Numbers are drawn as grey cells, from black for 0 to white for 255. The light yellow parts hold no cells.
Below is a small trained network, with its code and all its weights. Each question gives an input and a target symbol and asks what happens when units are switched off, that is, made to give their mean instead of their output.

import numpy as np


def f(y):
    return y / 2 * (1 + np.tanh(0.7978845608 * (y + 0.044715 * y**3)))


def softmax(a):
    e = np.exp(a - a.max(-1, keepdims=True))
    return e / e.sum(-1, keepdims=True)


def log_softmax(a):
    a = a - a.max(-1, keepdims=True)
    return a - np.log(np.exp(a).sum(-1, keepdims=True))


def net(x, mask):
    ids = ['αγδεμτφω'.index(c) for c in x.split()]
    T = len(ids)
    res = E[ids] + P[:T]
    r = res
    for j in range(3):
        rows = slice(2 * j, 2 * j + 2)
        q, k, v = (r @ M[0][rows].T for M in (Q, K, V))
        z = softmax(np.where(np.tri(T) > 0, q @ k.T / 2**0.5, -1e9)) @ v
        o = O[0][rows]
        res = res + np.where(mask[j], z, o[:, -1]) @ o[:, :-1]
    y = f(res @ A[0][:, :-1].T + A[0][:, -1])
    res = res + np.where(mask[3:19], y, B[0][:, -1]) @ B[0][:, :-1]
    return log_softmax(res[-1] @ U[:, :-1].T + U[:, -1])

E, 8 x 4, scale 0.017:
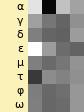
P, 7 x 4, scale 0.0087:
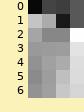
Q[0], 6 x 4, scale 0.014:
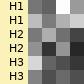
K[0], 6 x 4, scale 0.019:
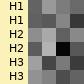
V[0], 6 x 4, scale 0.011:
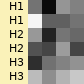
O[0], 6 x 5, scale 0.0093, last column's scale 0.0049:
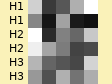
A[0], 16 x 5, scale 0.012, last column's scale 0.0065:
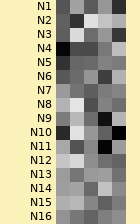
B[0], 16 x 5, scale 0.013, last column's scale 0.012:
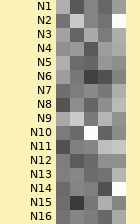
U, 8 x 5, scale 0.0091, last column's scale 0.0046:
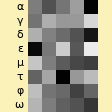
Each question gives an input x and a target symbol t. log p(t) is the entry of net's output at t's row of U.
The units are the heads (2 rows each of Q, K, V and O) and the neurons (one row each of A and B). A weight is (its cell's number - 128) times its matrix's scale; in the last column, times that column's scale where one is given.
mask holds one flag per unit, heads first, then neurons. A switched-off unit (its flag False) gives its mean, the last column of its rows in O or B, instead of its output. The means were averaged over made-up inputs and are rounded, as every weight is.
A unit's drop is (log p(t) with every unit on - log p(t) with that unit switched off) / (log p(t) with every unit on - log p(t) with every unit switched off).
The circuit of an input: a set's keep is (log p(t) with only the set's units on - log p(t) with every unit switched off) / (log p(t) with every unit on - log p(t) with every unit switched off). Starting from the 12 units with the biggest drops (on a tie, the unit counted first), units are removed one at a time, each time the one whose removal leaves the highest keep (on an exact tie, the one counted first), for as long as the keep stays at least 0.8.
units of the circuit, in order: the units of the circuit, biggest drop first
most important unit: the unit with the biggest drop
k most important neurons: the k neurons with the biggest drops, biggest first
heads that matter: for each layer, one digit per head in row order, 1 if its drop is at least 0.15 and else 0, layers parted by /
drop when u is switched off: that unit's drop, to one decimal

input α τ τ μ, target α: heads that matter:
010
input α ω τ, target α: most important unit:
N11
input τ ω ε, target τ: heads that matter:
100
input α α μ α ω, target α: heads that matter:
110
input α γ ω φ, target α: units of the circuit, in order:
(N11, H2, H1)
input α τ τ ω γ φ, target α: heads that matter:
010
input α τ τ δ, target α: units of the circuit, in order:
(N11, H2, H1)
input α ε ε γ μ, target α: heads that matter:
110
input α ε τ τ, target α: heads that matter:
010
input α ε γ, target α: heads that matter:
110
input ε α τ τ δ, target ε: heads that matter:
100
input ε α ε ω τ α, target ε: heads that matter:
100
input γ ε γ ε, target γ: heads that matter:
011
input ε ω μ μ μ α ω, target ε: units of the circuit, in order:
(H1)
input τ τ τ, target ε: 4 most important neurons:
(N10, N14, N8, N9)
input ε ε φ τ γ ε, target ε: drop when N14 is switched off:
-0.1
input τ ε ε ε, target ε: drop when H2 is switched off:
0.6
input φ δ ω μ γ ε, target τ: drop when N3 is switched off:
0.2
